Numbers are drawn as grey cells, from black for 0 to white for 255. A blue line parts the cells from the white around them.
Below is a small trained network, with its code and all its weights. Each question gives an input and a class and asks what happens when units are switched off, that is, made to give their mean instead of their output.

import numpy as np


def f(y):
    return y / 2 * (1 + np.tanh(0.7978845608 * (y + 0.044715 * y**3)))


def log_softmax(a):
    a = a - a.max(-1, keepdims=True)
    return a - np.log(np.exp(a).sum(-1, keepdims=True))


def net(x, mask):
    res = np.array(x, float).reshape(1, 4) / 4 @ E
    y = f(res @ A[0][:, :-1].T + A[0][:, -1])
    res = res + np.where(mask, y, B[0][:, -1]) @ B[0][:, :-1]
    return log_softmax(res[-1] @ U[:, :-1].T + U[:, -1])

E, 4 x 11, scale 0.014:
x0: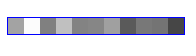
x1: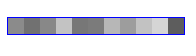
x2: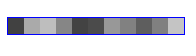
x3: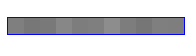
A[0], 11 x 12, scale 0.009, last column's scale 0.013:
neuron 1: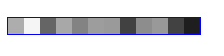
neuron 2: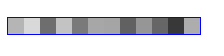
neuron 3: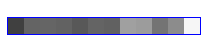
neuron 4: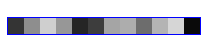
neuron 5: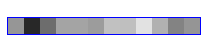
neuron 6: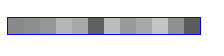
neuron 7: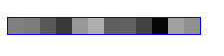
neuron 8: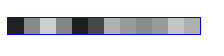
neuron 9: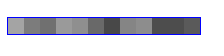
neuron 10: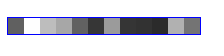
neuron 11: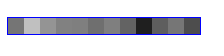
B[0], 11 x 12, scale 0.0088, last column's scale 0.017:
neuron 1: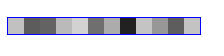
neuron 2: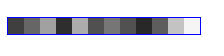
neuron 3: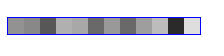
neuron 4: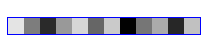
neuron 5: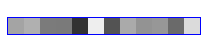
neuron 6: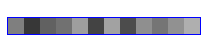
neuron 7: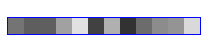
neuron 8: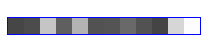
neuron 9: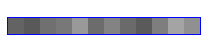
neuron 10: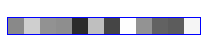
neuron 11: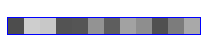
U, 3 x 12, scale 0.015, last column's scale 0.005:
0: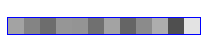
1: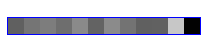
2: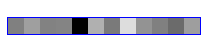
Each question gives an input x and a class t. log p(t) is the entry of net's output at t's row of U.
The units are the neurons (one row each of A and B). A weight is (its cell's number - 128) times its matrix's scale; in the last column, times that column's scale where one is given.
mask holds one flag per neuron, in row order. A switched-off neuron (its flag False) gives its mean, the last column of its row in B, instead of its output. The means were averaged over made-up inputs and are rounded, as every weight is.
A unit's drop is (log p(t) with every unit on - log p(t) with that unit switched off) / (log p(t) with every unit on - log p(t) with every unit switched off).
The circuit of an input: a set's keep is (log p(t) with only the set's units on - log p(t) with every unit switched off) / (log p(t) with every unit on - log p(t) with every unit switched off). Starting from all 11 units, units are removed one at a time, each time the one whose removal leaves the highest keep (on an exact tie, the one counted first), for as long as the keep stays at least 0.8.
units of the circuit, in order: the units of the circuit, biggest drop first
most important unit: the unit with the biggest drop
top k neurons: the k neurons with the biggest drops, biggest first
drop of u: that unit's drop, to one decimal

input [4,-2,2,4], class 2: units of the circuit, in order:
neuron 10
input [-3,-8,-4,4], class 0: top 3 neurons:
neuron 8; neuron 2; neuron 3
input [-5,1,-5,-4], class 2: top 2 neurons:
neuron 5; neuron 4
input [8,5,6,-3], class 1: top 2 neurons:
neuron 2; neuron 8
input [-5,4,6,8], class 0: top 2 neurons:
neuron 4; neuron 2
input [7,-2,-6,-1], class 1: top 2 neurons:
neuron 2; neuron 3
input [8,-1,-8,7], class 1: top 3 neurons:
neuron 2; neuron 3; neuron 4
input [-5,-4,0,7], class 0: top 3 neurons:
neuron 2; neuron 3; neuron 8
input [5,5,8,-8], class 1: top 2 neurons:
neuron 8; neuron 2
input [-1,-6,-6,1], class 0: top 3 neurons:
neuron 8; neuron 2; neuron 11
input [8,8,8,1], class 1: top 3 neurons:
neuron 8; neuron 2; neuron 3
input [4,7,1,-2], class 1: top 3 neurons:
neuron 2; neuron 3; neuron 4
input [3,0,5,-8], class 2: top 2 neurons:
neuron 10; neuron 7
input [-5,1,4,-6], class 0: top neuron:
neuron 4
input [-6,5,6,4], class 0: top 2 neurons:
neuron 4; neuron 3
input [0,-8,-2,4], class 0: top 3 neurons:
neuron 8; neuron 2; neuron 7
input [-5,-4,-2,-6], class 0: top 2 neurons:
neuron 8; neuron 2
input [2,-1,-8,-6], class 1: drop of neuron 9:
0.2
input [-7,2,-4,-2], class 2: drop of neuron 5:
0.3
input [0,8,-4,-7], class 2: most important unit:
neuron 5
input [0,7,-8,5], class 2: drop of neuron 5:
1.0
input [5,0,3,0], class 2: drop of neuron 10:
1.1
